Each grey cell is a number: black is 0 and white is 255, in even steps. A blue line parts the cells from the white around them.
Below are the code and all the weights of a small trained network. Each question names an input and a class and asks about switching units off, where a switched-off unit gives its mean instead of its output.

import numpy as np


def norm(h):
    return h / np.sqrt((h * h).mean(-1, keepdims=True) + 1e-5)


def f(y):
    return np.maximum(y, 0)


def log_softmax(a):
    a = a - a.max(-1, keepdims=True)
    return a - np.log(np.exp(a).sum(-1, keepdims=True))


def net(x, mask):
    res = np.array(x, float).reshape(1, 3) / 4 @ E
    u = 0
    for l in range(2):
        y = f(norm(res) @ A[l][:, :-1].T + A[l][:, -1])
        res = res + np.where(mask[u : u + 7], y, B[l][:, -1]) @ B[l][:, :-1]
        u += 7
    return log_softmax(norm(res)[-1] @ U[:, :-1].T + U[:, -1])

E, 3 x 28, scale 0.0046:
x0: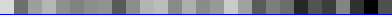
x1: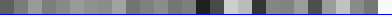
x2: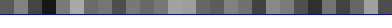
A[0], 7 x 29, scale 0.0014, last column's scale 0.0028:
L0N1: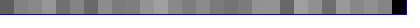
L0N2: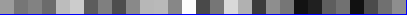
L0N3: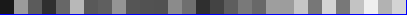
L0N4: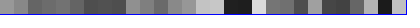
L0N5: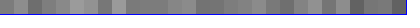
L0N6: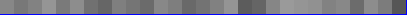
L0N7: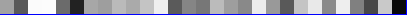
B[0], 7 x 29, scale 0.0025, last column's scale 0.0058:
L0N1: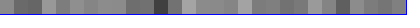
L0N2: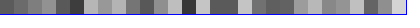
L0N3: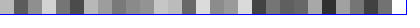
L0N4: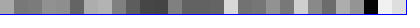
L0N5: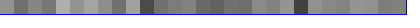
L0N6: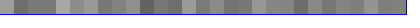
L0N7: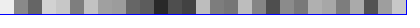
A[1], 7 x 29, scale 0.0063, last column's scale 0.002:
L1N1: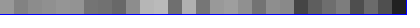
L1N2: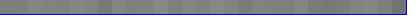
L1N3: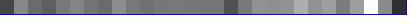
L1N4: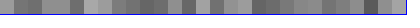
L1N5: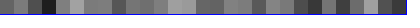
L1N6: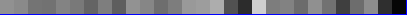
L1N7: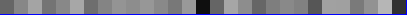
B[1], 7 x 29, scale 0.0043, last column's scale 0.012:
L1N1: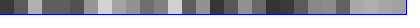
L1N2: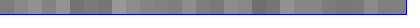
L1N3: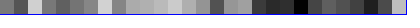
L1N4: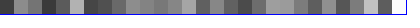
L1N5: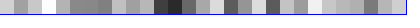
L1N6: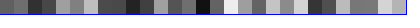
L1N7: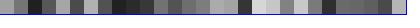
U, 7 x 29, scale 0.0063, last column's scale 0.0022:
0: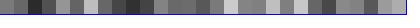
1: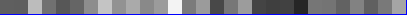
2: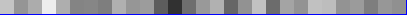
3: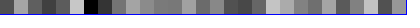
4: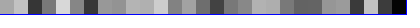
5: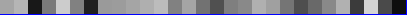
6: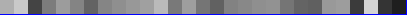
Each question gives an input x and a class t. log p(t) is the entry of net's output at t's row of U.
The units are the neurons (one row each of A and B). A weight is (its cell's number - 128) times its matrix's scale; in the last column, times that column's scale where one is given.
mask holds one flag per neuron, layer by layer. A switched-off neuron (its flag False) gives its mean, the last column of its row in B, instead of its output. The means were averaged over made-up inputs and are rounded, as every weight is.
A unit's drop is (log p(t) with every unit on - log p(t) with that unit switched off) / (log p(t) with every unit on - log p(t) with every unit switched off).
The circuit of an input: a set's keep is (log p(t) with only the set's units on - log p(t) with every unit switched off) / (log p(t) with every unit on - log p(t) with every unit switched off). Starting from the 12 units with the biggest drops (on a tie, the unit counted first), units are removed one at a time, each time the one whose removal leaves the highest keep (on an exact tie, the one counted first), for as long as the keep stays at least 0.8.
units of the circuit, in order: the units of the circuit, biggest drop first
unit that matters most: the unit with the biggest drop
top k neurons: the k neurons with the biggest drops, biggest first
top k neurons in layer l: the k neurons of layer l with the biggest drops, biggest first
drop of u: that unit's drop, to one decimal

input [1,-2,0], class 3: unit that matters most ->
L0N4
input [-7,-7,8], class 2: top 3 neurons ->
(L1N5; L1N4; L1N7)
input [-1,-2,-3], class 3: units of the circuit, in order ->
(L1N5; L1N4; L1N6)
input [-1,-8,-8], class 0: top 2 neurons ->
(L1N6; L1N5)
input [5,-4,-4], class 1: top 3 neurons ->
(L1N5; L1N7; L1N1)
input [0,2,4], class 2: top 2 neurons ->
(L1N5; L0N4)
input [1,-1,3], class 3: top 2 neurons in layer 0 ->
(L0N2; L0N4)
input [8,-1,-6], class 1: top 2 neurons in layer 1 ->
(L1N5; L1N1)
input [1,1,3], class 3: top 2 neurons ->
(L0N2; L1N4)
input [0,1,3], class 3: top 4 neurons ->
(L0N2; L0N3; L1N4; L1N3)
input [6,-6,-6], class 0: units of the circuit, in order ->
(L1N5; L1N6)
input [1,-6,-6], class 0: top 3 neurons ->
(L1N5; L1N6; L0N3)
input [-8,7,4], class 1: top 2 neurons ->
(L1N3; L1N6)
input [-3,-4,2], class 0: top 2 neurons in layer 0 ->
(L0N2; L0N7)
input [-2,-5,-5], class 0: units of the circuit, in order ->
(L1N5)
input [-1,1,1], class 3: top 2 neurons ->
(L1N4; L1N3)
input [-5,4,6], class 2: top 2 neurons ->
(L1N5; L0N2)
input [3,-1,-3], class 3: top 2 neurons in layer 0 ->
(L0N7; L0N3)
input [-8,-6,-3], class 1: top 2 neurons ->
(L1N3; L1N7)
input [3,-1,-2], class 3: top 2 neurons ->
(L1N4; L1N5)
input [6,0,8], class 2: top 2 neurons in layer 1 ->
(L1N5; L1N3)
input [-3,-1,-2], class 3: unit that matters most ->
L0N3
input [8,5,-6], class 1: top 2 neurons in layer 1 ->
(L1N5; L1N1)
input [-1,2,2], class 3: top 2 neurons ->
(L0N3; L1N3)
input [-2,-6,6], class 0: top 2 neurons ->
(L1N6; L0N4)
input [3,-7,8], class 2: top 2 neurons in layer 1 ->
(L1N5; L1N7)
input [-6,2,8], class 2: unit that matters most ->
L1N5
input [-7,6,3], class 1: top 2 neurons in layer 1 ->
(L1N3; L1N6)
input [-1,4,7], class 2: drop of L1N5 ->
1.1
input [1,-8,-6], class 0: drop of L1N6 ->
0.5
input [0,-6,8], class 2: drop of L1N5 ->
1.4
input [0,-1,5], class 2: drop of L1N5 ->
1.0
